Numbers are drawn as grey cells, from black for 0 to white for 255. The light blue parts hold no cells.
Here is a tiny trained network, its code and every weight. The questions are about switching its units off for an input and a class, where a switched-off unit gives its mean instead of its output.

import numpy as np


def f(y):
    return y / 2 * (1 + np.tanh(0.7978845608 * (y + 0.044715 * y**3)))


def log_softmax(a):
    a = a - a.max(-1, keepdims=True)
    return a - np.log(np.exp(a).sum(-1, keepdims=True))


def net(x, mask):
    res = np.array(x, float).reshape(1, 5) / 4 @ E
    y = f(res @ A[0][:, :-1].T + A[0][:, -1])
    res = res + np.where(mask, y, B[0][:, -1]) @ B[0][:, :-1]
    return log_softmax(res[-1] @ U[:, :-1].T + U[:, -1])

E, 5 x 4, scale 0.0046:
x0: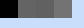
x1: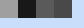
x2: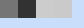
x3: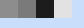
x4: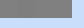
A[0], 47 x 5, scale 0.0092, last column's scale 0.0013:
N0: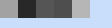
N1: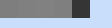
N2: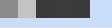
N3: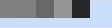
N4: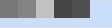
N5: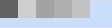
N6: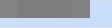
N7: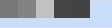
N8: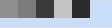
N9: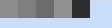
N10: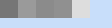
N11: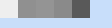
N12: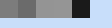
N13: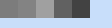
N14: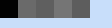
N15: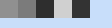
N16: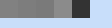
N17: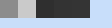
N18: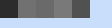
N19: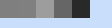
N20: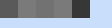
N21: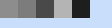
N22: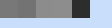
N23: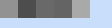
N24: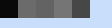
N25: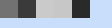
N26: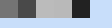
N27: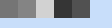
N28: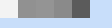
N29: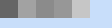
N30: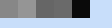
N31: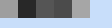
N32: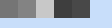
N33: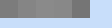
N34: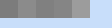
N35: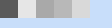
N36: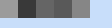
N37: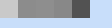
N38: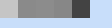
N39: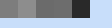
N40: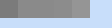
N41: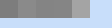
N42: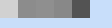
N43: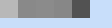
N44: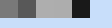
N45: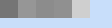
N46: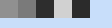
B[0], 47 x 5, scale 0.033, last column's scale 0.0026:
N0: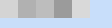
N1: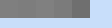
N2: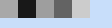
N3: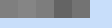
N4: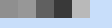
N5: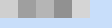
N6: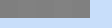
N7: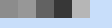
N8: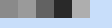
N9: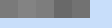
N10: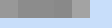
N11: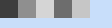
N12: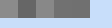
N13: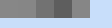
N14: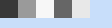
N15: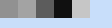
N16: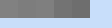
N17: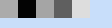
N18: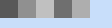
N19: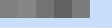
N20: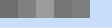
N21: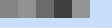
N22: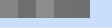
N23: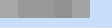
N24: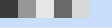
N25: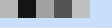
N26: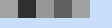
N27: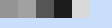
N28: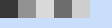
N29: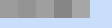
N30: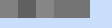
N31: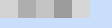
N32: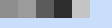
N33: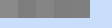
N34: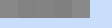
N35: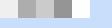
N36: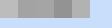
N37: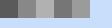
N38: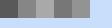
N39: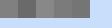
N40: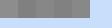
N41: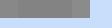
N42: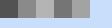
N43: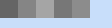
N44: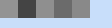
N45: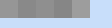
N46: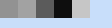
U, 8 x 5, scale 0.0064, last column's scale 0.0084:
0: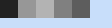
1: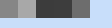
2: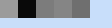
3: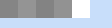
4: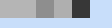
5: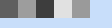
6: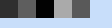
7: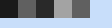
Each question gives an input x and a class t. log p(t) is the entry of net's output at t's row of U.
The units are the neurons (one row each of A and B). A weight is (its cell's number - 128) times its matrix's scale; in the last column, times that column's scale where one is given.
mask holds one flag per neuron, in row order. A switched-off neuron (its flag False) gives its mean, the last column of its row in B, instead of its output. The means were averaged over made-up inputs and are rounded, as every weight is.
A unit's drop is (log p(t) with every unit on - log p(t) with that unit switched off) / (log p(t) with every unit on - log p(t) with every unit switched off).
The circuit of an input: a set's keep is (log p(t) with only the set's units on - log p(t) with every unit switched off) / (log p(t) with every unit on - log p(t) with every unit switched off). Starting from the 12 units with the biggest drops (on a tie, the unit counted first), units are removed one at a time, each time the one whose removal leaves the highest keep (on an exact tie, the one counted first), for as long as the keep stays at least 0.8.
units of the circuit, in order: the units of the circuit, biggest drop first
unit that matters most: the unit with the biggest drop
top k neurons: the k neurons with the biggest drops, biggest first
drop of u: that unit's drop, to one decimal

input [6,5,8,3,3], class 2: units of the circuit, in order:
N25
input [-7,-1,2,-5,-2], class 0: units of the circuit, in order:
N28, N11
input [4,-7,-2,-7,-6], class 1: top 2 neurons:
N27, N32
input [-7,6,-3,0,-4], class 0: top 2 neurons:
N28, N11
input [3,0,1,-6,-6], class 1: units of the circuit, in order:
N27, N32
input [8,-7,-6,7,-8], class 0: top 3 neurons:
N14, N24, N18
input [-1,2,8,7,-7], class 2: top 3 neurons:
N25, N26, N27
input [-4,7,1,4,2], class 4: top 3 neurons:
N0, N31, N36
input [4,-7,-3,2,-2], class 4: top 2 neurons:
N35, N5
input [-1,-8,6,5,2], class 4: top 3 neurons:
N35, N5, N17
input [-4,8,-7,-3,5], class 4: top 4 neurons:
N0, N31, N36, N25
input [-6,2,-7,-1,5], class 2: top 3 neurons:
N17, N2, N14
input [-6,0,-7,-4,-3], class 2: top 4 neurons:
N17, N2, N14, N24
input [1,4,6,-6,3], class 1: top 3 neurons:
N27, N17, N32
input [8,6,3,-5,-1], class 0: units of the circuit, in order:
N14
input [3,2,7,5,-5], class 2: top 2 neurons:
N25, N26
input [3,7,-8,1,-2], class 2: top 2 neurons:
N17, N2
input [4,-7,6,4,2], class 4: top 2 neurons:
N35, N5
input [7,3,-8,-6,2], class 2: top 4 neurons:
N17, N2, N28, N11
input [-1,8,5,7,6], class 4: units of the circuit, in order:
N0
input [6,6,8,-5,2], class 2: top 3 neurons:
N25, N26, N44
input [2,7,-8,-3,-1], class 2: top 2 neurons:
N17, N2
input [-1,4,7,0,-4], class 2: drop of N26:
0.1
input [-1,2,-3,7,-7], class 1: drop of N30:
0.0
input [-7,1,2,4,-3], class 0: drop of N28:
0.1
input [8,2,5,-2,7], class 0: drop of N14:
0.2
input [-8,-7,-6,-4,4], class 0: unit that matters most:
N28
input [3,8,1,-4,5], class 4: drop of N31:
0.2
